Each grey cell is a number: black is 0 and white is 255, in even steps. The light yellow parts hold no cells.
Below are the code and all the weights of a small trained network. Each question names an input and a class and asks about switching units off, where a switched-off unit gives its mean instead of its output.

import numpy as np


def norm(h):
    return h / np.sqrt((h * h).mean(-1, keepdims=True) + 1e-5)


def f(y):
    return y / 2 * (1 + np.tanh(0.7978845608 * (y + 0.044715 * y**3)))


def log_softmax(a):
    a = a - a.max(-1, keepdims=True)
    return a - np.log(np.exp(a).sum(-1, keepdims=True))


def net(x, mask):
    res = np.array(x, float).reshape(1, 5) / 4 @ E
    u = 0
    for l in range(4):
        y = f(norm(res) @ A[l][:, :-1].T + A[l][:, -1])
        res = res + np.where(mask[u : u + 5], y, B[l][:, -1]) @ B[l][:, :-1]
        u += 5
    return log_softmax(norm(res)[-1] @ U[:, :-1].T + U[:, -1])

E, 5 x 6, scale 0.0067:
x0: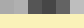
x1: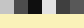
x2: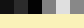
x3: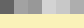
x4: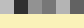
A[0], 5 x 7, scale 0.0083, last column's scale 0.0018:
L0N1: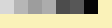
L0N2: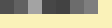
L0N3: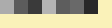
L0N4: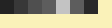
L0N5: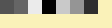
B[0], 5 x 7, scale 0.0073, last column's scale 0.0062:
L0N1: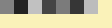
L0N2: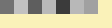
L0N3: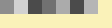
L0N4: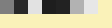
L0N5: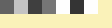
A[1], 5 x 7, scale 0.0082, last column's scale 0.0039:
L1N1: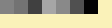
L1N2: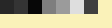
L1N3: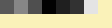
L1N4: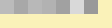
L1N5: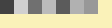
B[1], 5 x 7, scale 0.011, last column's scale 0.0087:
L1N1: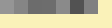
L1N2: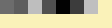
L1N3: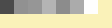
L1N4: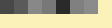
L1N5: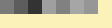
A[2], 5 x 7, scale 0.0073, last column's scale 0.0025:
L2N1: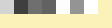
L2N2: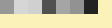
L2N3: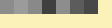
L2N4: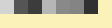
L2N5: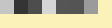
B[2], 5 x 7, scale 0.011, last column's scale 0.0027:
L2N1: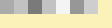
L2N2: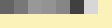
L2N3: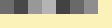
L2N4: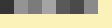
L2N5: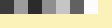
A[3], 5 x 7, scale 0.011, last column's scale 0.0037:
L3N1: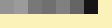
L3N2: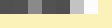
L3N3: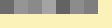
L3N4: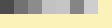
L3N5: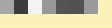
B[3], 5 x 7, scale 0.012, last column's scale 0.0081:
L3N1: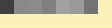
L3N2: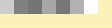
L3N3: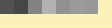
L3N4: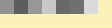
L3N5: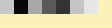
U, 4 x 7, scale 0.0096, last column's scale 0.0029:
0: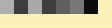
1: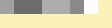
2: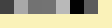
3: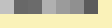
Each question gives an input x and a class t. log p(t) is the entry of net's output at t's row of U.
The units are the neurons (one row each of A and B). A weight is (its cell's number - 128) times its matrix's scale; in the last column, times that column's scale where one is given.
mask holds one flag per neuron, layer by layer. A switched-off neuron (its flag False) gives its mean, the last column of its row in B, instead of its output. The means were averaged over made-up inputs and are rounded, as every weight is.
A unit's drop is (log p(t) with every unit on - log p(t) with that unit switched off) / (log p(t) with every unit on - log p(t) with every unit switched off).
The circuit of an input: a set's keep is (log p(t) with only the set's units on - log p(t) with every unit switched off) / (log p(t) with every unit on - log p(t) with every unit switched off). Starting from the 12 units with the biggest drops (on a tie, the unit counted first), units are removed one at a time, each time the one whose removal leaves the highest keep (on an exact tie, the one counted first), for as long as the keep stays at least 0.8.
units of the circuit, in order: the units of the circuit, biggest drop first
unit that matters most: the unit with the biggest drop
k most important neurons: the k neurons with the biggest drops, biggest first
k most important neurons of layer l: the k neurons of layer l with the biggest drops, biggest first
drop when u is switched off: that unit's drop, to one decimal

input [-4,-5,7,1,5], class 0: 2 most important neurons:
(L0N4 L1N2)
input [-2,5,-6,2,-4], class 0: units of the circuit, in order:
(L0N1 L3N5)
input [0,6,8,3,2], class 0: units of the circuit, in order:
(L1N2 L0N4)
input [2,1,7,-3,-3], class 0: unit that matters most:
L1N2
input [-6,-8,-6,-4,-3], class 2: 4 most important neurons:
(L0N5 L0N4 L1N2 L3N2)
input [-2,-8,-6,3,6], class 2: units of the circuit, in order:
(L0N5 L3N2)
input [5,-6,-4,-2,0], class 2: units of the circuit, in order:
(L0N5 L3N5)
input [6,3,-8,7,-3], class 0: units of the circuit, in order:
(L0N1 L3N5)
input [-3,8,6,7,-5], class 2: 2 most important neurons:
(L2N5 L3N5)
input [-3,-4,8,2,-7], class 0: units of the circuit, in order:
(L1N2 L0N4)
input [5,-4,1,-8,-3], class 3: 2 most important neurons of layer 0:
(L0N2 L0N3)
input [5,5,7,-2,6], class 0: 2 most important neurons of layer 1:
(L1N2 L1N5)
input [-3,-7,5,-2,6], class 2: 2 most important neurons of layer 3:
(L3N5 L3N2)
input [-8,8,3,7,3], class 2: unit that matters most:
L2N5
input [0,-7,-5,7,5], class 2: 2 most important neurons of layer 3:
(L3N2 L3N5)
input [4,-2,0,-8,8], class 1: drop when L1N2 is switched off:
0.8
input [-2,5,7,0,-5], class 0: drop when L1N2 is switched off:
1.1
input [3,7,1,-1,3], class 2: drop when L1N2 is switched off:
-0.1
